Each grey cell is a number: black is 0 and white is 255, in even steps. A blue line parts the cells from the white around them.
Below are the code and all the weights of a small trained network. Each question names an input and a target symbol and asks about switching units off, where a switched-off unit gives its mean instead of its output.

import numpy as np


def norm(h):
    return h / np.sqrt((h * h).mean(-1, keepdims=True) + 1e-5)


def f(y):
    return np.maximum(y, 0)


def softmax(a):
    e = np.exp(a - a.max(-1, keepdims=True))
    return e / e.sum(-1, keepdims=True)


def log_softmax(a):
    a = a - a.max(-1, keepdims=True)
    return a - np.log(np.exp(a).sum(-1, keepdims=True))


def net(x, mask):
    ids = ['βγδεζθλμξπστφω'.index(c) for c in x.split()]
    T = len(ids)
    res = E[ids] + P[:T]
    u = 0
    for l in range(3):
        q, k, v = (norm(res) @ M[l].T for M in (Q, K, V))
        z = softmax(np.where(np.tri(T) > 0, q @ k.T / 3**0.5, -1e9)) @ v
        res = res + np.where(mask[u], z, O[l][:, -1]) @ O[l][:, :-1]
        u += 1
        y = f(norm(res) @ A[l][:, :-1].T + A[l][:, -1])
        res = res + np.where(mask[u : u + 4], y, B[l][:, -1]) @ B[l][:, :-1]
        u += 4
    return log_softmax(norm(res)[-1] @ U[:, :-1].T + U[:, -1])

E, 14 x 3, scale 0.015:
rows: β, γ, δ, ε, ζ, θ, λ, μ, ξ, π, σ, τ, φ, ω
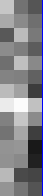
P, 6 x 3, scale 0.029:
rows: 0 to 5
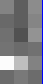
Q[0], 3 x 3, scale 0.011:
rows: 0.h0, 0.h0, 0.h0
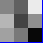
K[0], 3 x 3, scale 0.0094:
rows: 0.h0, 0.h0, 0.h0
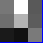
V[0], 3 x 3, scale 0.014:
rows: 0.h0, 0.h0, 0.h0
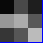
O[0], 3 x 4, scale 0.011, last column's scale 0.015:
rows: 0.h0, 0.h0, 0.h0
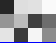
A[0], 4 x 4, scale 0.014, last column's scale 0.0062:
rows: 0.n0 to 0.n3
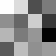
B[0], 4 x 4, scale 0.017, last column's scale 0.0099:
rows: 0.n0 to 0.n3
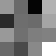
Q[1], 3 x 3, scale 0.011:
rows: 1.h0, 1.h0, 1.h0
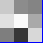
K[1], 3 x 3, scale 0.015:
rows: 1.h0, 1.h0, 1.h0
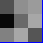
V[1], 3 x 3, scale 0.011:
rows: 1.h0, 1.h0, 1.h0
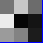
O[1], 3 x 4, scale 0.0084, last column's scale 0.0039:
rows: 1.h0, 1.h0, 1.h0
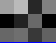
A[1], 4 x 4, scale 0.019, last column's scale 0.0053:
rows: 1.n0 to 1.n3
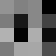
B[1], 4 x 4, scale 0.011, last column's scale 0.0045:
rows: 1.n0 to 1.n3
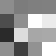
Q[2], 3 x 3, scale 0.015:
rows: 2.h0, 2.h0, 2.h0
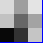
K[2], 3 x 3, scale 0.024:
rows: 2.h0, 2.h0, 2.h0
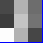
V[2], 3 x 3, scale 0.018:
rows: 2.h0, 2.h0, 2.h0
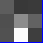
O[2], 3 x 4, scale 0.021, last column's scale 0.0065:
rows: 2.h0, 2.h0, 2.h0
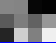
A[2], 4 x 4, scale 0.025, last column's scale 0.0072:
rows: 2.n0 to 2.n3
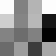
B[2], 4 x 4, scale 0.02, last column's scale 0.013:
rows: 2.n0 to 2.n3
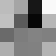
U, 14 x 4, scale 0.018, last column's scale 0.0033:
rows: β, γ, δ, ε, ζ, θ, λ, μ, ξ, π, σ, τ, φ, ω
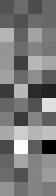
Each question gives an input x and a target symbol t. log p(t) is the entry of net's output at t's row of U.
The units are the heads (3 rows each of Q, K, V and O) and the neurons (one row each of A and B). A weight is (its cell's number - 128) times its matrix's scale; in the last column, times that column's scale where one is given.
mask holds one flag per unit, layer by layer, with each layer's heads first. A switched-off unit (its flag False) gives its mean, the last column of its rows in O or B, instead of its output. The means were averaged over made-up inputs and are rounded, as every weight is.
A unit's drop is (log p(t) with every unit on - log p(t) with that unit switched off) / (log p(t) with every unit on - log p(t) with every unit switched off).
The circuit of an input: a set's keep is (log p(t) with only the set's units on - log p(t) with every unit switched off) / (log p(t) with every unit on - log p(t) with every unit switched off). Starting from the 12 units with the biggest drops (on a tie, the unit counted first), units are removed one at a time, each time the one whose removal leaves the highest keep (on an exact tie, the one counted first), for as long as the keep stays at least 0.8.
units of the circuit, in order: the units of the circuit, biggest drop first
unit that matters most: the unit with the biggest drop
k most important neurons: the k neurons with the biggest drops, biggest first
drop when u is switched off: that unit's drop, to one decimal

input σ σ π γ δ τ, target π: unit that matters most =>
0.n0
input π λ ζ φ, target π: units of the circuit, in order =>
(1.h0, 0.n0)
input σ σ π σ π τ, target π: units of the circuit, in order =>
(0.h0, 1.h0)
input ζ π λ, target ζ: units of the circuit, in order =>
(0.h0, 2.h0)
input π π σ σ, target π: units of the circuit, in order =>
(1.h0, 2.h0)
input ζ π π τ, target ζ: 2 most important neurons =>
(1.n2, 0.n3)
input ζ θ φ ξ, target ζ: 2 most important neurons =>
(1.n2, 0.n1)
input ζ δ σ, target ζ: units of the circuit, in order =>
(0.h0, 2.h0)
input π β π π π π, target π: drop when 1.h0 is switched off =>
0.2
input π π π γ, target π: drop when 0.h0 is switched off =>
0.6
